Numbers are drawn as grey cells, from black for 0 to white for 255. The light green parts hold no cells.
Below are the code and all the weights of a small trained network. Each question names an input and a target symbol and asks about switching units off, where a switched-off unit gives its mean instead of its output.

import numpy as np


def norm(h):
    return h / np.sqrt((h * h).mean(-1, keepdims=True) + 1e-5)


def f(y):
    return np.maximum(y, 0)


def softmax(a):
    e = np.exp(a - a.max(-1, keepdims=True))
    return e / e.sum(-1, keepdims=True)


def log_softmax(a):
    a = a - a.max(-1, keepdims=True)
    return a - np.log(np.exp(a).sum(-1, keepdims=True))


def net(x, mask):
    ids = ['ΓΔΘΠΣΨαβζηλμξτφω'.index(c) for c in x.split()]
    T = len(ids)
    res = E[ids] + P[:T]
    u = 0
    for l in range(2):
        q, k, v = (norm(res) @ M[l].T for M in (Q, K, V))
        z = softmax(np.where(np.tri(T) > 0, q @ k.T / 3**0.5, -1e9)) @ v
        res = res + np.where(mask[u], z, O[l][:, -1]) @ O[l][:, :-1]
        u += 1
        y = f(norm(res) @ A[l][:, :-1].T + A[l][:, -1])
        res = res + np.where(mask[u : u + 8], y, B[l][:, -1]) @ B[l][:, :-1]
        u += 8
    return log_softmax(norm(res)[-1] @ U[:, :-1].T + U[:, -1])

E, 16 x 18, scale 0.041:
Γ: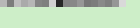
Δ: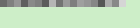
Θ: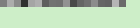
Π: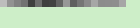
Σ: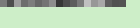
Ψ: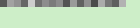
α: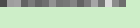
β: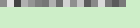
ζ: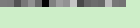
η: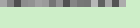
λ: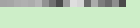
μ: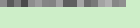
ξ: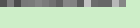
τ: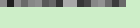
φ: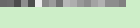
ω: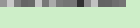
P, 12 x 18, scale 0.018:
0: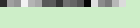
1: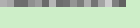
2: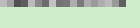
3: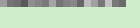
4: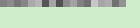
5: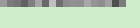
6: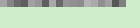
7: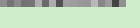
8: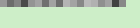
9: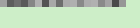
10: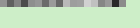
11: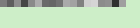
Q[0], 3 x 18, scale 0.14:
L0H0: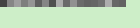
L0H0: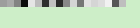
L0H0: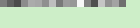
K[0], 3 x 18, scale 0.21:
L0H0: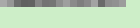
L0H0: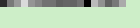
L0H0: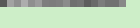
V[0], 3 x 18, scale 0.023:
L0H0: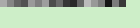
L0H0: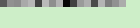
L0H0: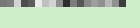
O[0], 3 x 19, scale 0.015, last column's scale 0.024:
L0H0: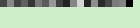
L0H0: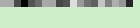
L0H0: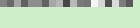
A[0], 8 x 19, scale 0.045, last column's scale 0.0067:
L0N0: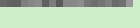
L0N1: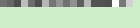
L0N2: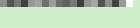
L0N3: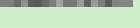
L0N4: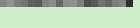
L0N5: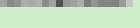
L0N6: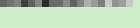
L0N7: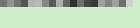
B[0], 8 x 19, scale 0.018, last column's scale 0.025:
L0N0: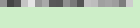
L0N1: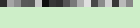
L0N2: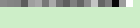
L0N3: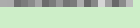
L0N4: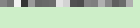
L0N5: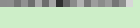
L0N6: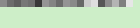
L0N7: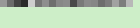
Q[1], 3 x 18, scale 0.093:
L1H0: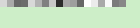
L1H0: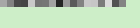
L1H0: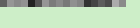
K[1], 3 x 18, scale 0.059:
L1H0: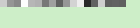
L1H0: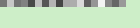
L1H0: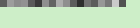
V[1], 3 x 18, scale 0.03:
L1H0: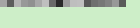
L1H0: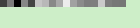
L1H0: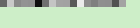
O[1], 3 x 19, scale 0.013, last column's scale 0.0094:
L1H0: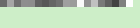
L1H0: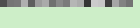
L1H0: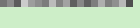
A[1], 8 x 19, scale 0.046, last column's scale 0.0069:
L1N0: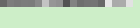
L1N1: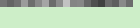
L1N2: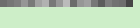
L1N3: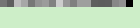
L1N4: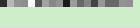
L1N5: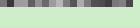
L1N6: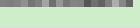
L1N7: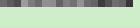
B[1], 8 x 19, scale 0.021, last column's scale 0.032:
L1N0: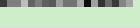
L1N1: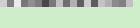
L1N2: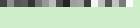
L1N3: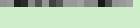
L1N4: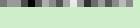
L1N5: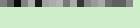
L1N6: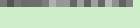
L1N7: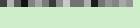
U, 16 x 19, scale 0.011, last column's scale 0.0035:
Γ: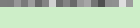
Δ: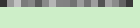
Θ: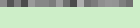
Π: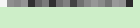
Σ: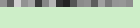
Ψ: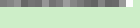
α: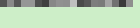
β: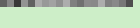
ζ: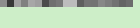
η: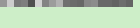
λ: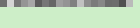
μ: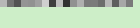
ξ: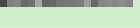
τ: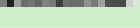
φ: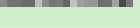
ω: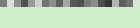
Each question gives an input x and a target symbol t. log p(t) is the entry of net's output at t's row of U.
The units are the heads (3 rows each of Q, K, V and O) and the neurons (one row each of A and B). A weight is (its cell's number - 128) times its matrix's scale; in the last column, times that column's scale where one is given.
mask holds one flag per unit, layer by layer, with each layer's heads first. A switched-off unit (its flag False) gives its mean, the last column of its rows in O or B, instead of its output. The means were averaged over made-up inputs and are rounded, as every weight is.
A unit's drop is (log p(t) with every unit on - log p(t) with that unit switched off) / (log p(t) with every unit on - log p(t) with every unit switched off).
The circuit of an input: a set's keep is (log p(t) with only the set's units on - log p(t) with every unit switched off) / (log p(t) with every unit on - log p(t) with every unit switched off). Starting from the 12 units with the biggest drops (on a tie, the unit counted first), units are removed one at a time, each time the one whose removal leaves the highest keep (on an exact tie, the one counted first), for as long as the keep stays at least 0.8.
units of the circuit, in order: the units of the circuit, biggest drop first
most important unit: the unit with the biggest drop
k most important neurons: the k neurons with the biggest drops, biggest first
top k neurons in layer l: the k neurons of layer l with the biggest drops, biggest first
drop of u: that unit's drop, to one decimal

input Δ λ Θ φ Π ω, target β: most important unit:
L0H0
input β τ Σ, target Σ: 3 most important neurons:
L1N1, L1N2, L0N3
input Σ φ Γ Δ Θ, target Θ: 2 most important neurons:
L0N4, L0N3
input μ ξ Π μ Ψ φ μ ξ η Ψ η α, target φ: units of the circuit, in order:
L0H0, L1H0
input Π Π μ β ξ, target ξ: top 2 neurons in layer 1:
L1N7, L1N1
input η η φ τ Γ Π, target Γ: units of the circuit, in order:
L1H0, L0N0
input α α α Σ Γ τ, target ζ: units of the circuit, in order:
L0H0, L1N2
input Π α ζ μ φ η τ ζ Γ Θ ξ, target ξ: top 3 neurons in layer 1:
L1N7, L1N2, L1N1
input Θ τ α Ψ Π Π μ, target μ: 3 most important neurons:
L0N3, L1N2, L0N4
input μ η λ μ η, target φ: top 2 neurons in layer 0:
L0N4, L0N3
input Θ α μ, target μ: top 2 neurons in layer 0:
L0N3, L0N0
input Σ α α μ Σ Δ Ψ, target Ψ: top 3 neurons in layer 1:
L1N4, L1N2, L1N1
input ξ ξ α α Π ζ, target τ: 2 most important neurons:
L0N0, L0N4
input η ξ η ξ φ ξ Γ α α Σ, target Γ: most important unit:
L0N6
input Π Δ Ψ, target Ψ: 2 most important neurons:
L1N4, L0N6
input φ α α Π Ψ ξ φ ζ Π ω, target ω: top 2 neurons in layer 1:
L1N3, L1N1
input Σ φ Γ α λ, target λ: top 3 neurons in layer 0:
L0N2, L0N4, L0N6
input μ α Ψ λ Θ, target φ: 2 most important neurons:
L0N4, L0N2
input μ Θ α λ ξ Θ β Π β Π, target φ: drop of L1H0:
0.2
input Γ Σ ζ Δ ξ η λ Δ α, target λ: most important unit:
L1H0
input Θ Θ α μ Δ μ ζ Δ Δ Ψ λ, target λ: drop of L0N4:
-0.1
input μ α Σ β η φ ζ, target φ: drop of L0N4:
0.2
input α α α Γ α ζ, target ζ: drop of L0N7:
0.0
